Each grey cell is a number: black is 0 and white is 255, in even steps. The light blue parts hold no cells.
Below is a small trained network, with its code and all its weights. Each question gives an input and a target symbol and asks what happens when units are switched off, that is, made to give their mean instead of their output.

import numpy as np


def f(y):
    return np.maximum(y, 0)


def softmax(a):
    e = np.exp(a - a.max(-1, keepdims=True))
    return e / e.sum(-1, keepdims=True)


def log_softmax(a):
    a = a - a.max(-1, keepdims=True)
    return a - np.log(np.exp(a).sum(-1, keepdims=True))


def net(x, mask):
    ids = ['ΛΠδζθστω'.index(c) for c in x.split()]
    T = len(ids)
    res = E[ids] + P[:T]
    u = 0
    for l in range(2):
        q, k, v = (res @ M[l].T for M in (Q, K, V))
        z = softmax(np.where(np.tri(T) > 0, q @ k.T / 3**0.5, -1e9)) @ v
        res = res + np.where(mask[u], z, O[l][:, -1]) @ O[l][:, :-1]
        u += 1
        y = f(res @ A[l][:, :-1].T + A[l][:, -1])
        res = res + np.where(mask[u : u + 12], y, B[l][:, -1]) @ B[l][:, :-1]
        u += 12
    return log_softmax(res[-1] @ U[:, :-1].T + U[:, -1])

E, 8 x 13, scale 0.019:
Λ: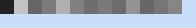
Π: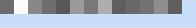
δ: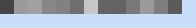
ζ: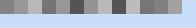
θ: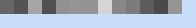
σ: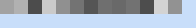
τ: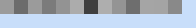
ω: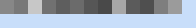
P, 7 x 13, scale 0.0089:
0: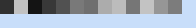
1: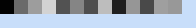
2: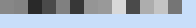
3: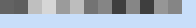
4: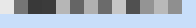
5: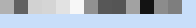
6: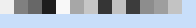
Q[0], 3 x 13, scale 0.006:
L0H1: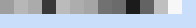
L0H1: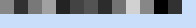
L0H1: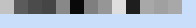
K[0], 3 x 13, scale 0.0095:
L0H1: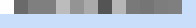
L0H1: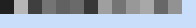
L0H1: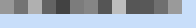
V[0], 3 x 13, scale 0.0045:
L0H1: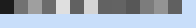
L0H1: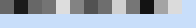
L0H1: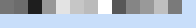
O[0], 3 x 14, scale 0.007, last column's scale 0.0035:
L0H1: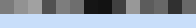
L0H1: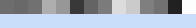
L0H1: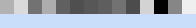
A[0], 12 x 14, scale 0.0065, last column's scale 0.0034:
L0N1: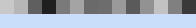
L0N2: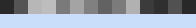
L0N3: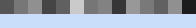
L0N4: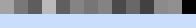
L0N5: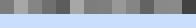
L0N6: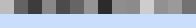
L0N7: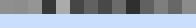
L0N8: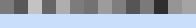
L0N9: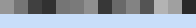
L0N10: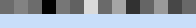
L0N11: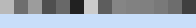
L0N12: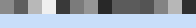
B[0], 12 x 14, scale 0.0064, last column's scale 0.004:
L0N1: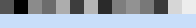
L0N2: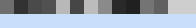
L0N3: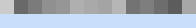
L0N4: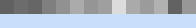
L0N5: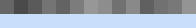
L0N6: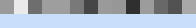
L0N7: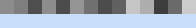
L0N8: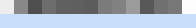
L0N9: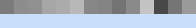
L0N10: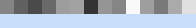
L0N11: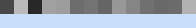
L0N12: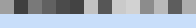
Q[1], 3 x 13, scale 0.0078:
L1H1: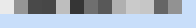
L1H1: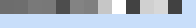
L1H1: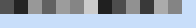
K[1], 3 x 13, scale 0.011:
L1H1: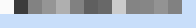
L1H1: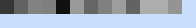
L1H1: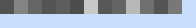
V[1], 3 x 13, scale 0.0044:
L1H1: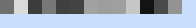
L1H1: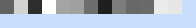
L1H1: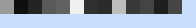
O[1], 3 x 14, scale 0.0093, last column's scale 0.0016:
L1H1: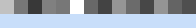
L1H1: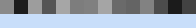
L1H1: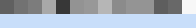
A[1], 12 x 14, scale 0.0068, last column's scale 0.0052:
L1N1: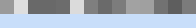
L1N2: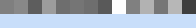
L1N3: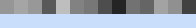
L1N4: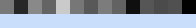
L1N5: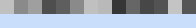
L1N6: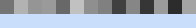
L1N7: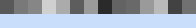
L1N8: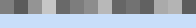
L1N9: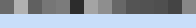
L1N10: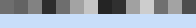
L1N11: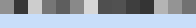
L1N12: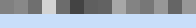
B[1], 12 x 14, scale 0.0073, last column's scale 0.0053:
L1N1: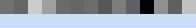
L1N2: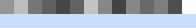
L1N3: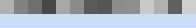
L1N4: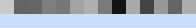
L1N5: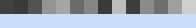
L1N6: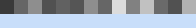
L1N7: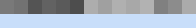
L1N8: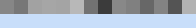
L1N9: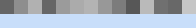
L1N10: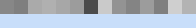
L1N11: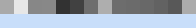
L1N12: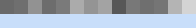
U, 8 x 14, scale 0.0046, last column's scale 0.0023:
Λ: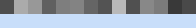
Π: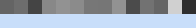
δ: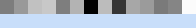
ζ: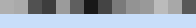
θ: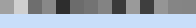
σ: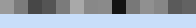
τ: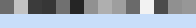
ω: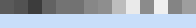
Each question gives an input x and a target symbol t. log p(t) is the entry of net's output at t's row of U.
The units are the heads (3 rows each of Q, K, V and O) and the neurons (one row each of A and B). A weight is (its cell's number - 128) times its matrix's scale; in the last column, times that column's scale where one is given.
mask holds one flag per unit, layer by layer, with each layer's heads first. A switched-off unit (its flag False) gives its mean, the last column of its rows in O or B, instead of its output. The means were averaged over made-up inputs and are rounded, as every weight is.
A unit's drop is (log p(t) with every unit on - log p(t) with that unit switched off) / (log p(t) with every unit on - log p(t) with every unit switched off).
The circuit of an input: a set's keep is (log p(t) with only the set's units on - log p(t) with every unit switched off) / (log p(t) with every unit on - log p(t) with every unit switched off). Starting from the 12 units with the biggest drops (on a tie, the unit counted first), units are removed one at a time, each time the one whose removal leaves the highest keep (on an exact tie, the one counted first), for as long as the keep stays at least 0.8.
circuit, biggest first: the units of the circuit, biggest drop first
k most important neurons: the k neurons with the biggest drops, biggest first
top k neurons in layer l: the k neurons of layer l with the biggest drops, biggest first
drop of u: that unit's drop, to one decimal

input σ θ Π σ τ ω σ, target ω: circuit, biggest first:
L0H1
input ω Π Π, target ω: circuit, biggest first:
L0H1; L0N10
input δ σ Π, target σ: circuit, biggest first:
L1H1; L1N4
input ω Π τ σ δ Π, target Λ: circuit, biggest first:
L1N6; L1N1; L1H1
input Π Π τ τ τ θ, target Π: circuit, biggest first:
L0N2; L1N5
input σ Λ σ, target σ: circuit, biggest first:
L1H1; L1N4
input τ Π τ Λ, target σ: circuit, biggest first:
L1N4; L1H1; L0N2
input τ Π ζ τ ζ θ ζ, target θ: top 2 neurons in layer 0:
L0N8; L0N11
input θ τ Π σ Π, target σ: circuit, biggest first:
L1H1; L0N1; L1N4
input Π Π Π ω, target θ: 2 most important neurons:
L1N11; L0N12
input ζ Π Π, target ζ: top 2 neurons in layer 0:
L0N1; L0N10
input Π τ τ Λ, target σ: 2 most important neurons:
L1N4; L0N2
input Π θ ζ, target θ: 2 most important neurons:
L0N3; L0N8
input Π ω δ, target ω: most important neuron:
L0N10
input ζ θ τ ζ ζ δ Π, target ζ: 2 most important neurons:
L0N1; L1N3
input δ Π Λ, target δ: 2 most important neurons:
L1N10; L0N7
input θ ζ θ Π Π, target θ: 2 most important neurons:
L1N1; L1N2
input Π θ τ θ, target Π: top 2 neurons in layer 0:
L0N2; L0N8
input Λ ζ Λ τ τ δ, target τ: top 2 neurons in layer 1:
L1N7; L1N11
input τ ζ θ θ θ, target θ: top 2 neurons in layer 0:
L0N8; L0N10
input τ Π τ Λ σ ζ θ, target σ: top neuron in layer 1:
L1N4
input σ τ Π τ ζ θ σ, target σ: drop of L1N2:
0.0
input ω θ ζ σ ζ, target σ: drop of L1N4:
0.4
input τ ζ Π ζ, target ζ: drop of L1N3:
0.2
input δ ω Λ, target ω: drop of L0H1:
1.0
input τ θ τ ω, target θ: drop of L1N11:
0.3
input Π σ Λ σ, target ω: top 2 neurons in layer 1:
L1N7; L1N6
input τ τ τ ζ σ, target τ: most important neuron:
L0N6
